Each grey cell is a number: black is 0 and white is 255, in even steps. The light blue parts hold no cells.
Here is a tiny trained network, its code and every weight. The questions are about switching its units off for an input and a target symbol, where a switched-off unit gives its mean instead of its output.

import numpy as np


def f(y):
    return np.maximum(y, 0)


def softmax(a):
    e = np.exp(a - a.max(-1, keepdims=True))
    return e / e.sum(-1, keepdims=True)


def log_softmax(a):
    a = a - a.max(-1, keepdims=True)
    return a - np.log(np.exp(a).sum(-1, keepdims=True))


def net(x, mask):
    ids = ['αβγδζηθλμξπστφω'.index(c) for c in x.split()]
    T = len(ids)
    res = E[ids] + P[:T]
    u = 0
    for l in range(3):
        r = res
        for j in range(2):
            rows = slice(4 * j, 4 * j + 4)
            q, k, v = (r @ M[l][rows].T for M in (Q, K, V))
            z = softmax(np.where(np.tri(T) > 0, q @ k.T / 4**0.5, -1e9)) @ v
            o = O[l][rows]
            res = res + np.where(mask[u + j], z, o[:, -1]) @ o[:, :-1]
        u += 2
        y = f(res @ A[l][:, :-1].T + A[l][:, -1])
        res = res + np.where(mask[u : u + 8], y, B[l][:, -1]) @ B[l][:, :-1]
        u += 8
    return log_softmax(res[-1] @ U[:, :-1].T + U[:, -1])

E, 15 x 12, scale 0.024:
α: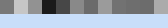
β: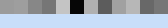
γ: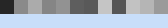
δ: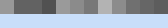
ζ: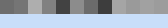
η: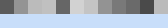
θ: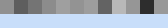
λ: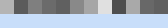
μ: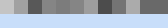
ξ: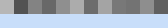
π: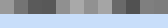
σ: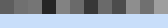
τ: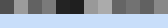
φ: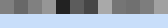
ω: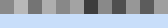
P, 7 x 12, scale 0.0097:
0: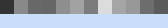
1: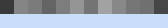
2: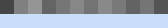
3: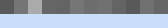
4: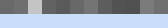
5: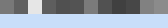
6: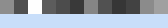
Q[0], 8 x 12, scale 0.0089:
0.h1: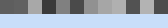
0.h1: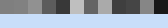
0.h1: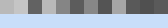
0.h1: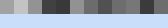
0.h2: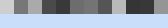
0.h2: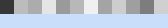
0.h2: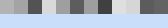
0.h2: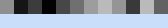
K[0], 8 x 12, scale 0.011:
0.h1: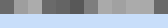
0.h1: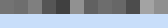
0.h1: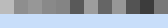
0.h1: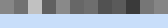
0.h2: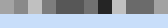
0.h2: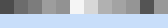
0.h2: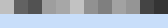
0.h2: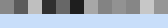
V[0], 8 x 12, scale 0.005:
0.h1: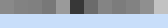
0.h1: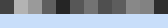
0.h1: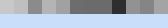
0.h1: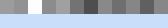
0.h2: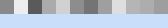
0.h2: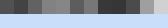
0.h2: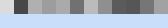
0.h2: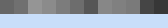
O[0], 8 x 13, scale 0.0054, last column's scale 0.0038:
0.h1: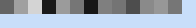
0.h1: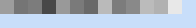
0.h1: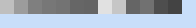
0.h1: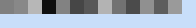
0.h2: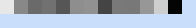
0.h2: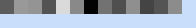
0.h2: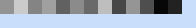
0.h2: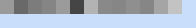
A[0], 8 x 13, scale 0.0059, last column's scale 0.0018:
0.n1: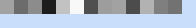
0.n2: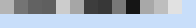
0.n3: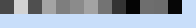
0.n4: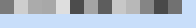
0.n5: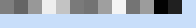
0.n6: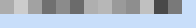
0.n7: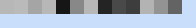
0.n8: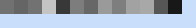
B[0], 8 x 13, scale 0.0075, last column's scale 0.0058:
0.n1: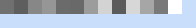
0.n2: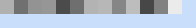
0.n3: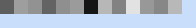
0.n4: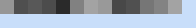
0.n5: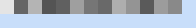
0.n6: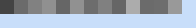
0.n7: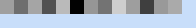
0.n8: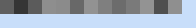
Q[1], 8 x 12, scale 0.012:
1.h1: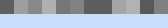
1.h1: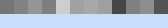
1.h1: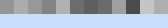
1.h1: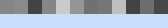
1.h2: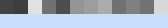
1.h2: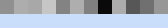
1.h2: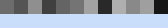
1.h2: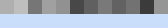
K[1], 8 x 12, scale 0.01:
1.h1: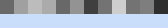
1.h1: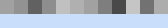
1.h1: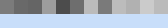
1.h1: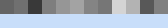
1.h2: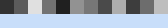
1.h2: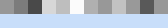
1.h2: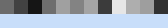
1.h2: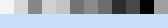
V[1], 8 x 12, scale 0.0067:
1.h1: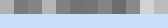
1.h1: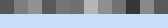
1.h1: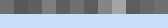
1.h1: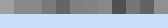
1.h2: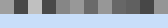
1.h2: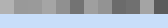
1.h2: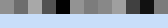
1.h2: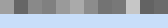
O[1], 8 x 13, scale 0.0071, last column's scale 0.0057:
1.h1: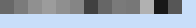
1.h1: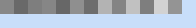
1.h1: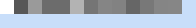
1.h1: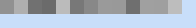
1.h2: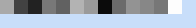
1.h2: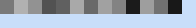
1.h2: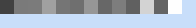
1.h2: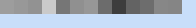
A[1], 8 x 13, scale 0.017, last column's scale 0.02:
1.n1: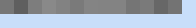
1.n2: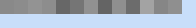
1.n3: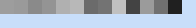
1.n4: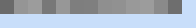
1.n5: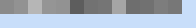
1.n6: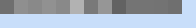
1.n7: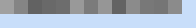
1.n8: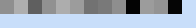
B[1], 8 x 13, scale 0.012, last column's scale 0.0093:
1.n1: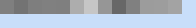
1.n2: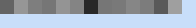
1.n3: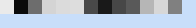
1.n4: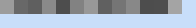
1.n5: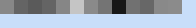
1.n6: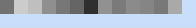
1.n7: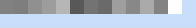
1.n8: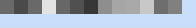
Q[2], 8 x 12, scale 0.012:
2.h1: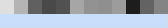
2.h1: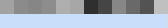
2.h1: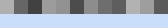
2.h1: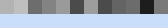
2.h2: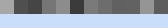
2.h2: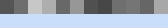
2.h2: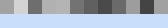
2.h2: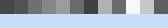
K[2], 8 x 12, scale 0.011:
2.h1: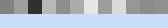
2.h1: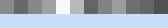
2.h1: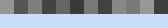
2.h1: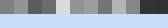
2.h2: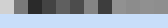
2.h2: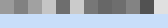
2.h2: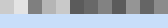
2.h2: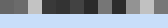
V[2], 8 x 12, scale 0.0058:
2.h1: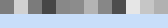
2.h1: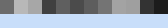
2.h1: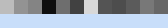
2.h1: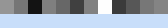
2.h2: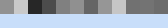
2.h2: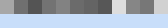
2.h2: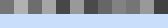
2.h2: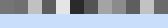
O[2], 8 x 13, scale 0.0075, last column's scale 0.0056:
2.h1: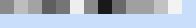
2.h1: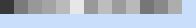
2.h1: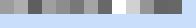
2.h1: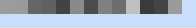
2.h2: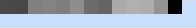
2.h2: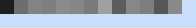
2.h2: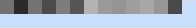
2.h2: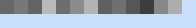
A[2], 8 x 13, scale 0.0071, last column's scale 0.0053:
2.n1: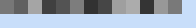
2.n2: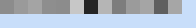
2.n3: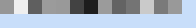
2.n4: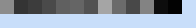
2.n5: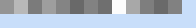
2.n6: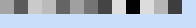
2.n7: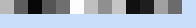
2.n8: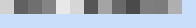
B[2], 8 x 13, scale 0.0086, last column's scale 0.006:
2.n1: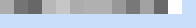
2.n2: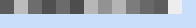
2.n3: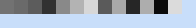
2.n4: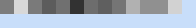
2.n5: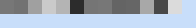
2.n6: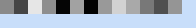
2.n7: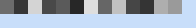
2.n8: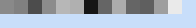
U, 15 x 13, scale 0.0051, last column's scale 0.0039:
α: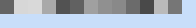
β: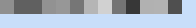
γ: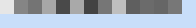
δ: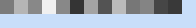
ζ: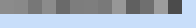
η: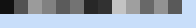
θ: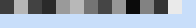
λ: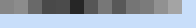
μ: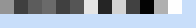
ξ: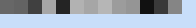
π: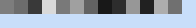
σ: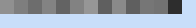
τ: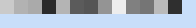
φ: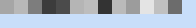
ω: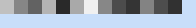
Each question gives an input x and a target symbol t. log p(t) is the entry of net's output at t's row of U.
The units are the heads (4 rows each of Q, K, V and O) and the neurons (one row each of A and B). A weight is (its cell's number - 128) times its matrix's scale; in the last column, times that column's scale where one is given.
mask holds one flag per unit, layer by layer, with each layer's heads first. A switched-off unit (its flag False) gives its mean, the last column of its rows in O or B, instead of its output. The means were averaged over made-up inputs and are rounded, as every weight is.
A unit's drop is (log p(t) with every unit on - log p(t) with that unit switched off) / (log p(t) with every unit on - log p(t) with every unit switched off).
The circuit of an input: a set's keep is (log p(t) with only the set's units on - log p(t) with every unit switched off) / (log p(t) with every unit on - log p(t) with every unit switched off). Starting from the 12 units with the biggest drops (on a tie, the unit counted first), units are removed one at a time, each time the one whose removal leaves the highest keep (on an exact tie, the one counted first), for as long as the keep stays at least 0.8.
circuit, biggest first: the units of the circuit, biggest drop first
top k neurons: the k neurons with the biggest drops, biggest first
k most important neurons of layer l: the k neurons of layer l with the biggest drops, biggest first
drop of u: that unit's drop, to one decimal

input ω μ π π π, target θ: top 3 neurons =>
[2.n3; 1.n6; 0.n3]
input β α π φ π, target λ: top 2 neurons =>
[2.n4; 0.n1]
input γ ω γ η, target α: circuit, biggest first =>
[0.h2; 1.n6]
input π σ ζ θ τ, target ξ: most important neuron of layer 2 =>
[2.n1]
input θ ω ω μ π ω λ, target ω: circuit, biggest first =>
[1.h2; 0.h2; 2.h2]
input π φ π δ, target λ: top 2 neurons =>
[2.n4; 0.n1]
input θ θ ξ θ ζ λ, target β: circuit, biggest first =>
[2.h1; 1.n2]
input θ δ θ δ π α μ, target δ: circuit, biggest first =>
[2.h1; 2.n5; 0.n7]
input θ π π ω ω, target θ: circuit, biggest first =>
[2.n3; 1.h1]
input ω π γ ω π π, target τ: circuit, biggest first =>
[1.n4; 1.h2; 1.n7; 2.h2]
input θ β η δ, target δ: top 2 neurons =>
[2.n5; 1.n7]
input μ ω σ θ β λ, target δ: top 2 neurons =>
[1.n7; 2.n5]
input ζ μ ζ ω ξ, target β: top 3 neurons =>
[0.n1; 1.n2; 1.n1]
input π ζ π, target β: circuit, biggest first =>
[2.h1; 0.n1]
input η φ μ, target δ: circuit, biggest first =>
[2.h1; 2.n5; 0.n7; 0.h2]
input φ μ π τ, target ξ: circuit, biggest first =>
[2.h1; 1.n7]
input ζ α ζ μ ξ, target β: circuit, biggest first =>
[2.h1; 1.n2]
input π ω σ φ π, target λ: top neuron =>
[0.n2]
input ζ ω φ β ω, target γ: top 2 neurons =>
[0.n4; 2.n6]
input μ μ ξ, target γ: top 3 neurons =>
[2.n6; 0.n5; 1.n7]
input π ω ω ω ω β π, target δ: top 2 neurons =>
[2.n5; 1.n7]
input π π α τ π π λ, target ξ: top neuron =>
[1.n4]
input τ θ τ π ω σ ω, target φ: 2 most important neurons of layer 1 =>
[1.n7; 1.n6]
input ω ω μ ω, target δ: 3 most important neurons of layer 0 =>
[0.n7; 0.n2; 0.n3]
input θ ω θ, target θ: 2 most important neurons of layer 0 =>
[0.n4; 0.n7]
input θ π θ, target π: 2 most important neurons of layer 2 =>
[2.n3; 2.n2]
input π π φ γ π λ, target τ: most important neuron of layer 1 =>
[1.n4]
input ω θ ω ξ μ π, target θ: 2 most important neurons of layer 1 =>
[1.n6; 1.n7]
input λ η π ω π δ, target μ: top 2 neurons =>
[2.n7; 0.n3]
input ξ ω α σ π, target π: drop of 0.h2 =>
0.3
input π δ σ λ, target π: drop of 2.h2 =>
0.2
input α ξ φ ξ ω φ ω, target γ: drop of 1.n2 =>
0.1
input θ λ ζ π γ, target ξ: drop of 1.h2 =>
0.1
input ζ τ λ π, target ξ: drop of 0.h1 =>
0.0
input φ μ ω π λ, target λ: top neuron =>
[2.n4]
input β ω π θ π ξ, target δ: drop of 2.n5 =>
0.4
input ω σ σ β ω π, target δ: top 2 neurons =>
[1.n7; 2.n5]
